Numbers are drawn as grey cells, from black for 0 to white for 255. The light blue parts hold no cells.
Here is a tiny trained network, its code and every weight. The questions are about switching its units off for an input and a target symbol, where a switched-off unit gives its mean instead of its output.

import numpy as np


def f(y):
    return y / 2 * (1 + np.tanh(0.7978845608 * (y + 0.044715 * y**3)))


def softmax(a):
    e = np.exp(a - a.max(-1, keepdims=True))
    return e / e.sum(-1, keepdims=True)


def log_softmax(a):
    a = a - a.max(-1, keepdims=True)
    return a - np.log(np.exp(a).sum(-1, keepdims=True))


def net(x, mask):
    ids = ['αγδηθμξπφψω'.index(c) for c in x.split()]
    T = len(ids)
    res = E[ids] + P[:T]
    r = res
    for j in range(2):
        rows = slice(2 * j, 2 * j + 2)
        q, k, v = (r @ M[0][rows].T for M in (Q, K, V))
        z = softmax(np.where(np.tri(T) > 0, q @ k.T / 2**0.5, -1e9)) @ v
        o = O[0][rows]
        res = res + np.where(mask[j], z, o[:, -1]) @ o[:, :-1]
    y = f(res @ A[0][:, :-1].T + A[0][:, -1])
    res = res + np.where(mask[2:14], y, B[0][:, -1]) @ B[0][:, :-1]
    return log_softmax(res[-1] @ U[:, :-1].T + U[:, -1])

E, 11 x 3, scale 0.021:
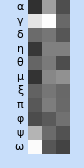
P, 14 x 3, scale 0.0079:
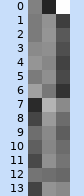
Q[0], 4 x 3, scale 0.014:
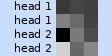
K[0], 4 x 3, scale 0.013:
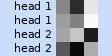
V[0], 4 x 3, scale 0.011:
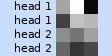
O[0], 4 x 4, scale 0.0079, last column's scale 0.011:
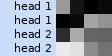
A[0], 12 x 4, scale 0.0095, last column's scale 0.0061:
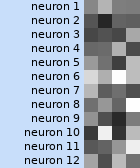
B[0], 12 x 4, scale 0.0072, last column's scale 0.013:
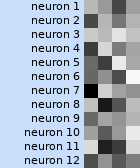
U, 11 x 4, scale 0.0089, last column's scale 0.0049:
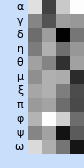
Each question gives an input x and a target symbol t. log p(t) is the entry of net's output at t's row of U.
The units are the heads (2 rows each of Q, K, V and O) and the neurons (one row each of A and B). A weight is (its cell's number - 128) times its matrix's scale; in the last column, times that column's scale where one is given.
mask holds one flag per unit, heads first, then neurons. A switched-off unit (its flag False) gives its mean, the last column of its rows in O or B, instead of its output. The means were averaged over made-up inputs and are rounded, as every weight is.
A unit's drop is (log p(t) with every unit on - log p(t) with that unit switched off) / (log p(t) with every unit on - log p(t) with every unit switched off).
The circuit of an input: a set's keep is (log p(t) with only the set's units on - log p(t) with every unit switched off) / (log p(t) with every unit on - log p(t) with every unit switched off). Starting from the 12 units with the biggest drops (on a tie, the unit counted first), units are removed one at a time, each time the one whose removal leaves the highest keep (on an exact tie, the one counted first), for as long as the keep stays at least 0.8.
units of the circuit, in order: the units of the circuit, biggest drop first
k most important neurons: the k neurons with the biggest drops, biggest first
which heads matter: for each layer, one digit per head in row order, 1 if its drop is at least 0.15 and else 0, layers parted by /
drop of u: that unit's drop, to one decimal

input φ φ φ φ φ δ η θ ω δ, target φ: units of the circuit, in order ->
(head 1)
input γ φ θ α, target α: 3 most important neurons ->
(neuron 3; neuron 5; neuron 6)
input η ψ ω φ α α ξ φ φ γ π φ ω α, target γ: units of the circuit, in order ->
(head 2; head 1)
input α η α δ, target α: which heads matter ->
10
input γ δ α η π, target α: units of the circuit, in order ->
(neuron 3; neuron 5; head 1)
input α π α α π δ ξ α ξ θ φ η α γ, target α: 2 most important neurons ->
(neuron 5; neuron 6)
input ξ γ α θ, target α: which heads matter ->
01
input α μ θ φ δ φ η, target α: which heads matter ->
10
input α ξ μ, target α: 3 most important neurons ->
(neuron 6; neuron 2; neuron 7)
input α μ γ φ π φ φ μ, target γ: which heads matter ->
01
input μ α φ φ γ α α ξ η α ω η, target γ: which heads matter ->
11
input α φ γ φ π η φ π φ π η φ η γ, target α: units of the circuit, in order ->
(neuron 5; head 1)
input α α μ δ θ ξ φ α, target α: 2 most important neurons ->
(neuron 6; neuron 10)
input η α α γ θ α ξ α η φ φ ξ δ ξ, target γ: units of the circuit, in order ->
(head 2)
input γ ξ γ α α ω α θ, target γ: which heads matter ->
01
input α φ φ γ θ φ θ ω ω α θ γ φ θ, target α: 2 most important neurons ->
(neuron 3; neuron 6)
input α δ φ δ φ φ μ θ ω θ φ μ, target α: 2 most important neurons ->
(neuron 6; neuron 2)
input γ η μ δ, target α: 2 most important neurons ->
(neuron 3; neuron 5)
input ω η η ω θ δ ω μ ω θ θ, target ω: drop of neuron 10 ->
0.1
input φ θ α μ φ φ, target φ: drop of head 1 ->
1.1
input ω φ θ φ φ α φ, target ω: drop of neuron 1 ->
0.1
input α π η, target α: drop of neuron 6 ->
0.5
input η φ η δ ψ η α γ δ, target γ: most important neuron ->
(neuron 11)
